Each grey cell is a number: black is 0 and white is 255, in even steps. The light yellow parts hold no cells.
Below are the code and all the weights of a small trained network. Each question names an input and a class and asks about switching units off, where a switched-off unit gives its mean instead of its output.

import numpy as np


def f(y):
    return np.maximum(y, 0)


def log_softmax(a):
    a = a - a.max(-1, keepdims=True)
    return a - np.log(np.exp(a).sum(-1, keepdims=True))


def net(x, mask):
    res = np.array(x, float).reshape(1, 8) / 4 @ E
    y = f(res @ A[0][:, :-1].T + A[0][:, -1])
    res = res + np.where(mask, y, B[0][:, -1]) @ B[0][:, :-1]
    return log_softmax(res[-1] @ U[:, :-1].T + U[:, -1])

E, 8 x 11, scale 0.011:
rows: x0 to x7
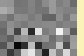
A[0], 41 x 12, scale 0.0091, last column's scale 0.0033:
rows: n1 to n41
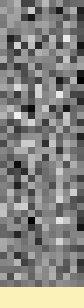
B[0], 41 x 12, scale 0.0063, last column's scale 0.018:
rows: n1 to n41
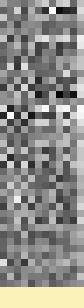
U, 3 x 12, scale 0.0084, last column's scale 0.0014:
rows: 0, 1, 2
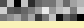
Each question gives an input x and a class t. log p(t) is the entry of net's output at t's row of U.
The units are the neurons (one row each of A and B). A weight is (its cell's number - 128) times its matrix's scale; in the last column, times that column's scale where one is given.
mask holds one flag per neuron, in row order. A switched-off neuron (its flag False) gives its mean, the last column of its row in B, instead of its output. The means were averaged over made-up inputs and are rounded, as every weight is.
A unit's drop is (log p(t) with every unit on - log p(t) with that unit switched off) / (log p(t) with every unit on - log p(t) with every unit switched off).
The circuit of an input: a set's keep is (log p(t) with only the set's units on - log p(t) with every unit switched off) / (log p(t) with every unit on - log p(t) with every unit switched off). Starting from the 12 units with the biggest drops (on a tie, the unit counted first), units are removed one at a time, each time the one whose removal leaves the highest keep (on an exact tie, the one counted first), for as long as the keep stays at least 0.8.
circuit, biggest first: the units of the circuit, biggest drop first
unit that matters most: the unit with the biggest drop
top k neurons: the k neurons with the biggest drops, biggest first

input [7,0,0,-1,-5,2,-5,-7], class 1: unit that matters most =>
n16
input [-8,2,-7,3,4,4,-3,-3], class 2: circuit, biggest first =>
[n32 n14]
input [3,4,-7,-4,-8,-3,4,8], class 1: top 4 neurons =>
[n6 n18 n21 n23]
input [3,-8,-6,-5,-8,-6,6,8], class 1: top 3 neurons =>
[n6 n18 n21]
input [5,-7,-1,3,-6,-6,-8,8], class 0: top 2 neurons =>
[n17 n13]
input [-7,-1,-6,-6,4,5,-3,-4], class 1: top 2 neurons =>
[n16 n2]
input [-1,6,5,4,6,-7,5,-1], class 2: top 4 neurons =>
[n14 n32 n17 n29]
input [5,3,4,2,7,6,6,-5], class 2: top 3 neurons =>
[n14 n32 n17]
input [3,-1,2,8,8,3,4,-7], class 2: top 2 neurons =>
[n14 n32]
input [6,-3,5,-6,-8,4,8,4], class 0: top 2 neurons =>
[n24 n10]
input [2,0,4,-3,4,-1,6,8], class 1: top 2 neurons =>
[n6 n18]
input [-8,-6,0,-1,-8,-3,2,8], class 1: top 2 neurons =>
[n6 n18]
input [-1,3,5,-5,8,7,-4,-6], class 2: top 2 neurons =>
[n32 n14]
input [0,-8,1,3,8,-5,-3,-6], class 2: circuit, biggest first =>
[n14]
